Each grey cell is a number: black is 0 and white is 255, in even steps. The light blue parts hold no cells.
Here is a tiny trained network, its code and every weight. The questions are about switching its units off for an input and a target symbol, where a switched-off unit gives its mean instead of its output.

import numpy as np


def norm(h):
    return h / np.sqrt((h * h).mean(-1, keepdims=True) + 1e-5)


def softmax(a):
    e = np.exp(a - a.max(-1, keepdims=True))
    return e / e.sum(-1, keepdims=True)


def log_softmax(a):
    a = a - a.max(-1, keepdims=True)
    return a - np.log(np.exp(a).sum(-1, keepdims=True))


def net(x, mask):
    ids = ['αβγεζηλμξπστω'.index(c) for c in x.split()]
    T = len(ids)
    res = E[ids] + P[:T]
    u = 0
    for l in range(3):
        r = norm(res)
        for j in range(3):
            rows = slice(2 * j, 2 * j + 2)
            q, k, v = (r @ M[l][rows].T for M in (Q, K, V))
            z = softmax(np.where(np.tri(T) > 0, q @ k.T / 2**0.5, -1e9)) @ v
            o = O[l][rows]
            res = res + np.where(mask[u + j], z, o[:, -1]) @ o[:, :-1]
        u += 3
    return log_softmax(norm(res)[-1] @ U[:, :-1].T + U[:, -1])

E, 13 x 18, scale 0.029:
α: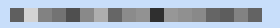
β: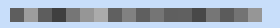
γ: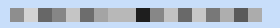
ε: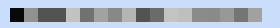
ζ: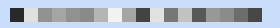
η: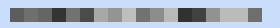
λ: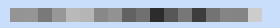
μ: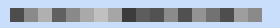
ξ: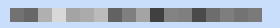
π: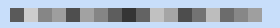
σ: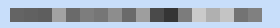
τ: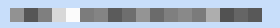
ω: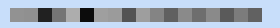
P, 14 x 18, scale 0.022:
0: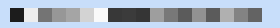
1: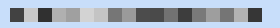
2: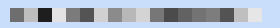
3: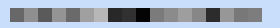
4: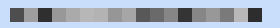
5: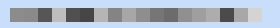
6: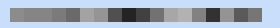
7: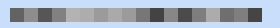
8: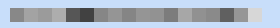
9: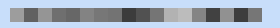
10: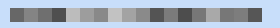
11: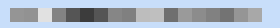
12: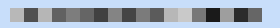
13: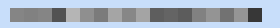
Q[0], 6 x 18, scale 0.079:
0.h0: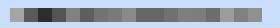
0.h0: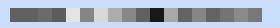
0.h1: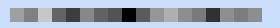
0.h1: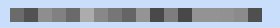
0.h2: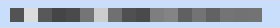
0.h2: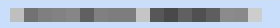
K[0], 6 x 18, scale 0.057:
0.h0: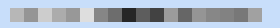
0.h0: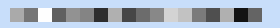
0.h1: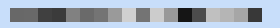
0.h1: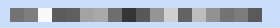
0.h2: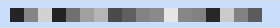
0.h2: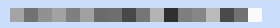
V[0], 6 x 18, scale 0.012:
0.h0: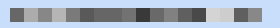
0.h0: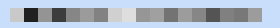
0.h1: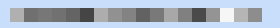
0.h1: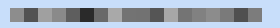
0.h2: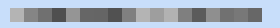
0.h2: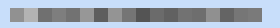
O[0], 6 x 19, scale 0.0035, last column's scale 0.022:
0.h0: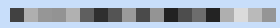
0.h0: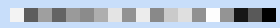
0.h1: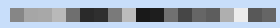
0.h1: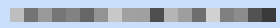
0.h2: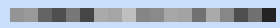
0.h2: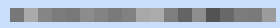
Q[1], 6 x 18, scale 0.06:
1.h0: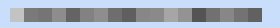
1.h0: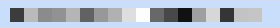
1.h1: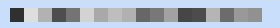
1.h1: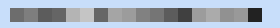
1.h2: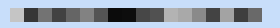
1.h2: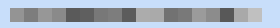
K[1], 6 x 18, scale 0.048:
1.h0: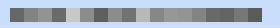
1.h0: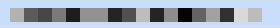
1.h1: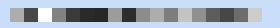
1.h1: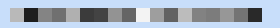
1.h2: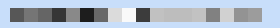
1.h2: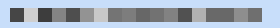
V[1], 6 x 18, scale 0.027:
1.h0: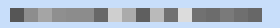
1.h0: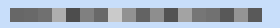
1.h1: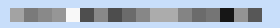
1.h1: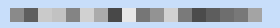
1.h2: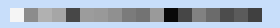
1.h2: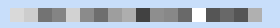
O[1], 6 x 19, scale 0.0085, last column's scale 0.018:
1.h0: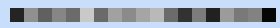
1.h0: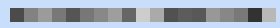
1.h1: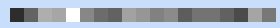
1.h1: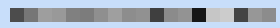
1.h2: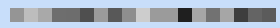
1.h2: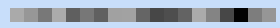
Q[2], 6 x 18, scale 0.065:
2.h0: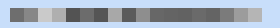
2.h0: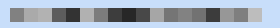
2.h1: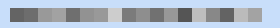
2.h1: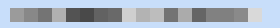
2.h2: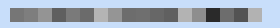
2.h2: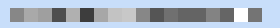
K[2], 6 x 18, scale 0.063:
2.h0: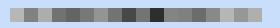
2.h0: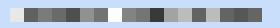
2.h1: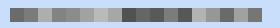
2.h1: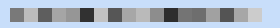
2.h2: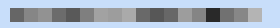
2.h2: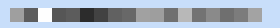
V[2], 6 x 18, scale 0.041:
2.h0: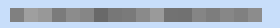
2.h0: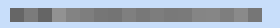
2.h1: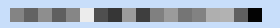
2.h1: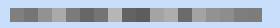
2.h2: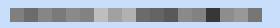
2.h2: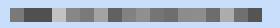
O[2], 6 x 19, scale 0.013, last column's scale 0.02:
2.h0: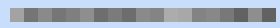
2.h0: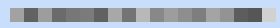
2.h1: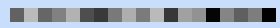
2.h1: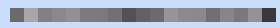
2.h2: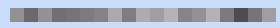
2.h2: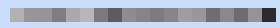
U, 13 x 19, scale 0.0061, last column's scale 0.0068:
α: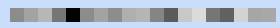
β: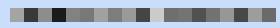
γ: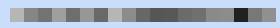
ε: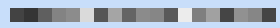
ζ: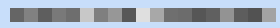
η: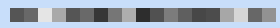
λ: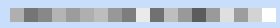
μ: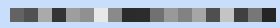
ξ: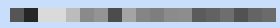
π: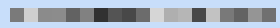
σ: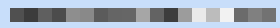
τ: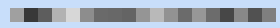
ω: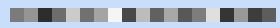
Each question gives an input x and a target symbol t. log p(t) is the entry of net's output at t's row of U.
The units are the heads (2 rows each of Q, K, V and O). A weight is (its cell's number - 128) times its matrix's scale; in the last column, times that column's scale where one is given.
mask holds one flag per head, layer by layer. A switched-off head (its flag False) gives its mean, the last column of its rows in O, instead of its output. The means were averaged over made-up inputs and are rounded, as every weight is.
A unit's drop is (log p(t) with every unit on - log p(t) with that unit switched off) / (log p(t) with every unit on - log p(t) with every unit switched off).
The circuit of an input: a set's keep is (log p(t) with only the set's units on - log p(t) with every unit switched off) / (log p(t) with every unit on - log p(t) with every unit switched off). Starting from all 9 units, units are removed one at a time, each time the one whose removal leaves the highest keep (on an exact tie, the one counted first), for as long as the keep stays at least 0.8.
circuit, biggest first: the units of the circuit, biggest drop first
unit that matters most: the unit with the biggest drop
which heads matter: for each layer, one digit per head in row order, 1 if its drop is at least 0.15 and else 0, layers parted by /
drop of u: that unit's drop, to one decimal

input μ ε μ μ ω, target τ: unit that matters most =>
1.h1
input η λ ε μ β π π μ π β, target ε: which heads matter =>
000 / 001 / 001
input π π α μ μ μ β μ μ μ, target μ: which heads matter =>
100 / 000 / 111
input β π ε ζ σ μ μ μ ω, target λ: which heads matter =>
000 / 000 / 010
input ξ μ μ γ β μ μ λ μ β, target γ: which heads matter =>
000 / 001 / 000
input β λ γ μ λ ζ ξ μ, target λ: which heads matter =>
000 / 011 / 000
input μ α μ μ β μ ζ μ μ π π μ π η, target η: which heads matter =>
100 / 000 / 011
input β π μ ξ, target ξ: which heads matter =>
000 / 100 / 011
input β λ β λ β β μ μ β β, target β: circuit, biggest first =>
(2.h1; 1.h0)
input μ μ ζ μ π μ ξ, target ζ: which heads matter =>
000 / 100 / 000
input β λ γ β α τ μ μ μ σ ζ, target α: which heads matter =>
000 / 010 / 000
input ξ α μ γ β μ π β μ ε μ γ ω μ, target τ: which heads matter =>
000 / 010 / 010
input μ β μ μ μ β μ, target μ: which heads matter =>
000 / 000 / 010
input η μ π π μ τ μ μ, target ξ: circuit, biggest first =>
(1.h1)
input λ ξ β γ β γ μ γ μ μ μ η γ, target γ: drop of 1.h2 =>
0.8
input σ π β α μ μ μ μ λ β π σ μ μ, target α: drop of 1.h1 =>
0.9
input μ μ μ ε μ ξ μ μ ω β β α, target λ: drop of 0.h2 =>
0.0
